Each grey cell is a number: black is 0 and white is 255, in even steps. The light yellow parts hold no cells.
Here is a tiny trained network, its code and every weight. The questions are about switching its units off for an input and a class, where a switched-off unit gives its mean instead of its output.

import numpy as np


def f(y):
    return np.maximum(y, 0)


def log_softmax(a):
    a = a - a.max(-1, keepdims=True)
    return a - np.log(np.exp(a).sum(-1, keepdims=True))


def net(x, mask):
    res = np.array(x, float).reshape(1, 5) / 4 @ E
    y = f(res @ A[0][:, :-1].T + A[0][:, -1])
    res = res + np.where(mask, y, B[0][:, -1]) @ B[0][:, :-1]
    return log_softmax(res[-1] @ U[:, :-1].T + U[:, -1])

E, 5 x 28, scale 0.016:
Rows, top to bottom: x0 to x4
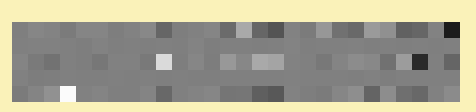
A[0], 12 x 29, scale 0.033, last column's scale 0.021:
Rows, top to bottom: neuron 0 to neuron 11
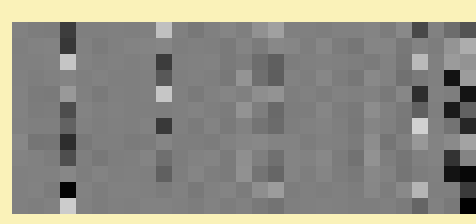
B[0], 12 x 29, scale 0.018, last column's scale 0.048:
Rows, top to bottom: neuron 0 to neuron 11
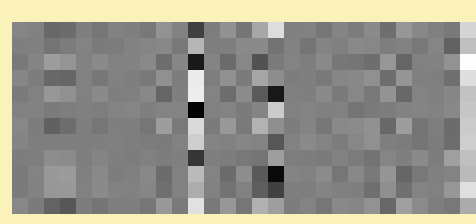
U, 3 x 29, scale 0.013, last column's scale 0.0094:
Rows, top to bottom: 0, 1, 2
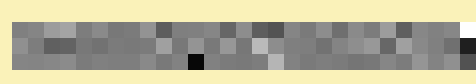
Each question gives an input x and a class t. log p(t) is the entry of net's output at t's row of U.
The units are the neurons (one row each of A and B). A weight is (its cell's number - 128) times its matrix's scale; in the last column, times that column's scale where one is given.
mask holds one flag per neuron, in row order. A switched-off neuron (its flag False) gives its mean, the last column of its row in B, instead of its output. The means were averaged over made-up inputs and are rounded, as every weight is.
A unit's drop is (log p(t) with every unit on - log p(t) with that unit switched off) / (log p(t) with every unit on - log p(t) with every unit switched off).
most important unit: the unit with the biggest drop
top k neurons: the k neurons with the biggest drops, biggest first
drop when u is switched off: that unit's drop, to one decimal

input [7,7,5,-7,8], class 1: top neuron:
[neuron 11]
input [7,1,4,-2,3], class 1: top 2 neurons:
[neuron 3; neuron 2]
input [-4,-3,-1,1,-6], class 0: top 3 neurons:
[neuron 10; neuron 3; neuron 6]
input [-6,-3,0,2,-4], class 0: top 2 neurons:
[neuron 10; neuron 3]
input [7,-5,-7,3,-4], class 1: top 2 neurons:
[neuron 6; neuron 3]
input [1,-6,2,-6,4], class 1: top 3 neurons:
[neuron 10; neuron 2; neuron 9]
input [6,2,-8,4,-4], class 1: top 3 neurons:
[neuron 6; neuron 3; neuron 4]
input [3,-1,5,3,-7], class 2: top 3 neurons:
[neuron 5; neuron 0; neuron 8]
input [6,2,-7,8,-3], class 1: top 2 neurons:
[neuron 6; neuron 3]
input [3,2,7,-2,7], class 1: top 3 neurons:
[neuron 11; neuron 2; neuron 10]
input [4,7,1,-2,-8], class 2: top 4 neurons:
[neuron 5; neuron 8; neuron 0; neuron 6]
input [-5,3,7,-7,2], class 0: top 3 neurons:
[neuron 4; neuron 3; neuron 6]
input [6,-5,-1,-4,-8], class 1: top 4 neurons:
[neuron 3; neuron 2; neuron 7; neuron 0]
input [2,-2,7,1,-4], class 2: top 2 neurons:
[neuron 0; neuron 5]
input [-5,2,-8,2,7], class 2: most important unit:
neuron 2
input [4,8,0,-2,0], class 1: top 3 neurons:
[neuron 2; neuron 3; neuron 10]
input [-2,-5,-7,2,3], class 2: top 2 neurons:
[neuron 2; neuron 4]
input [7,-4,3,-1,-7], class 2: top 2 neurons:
[neuron 5; neuron 8]
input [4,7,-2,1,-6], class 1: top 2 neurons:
[neuron 2; neuron 3]
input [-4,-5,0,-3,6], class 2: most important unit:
neuron 4
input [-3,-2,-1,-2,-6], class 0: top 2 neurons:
[neuron 10; neuron 3]
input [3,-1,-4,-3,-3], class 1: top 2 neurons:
[neuron 6; neuron 4]
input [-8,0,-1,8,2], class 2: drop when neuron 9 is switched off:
0.2
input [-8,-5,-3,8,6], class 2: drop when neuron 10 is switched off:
0.0
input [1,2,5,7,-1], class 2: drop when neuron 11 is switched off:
0.2
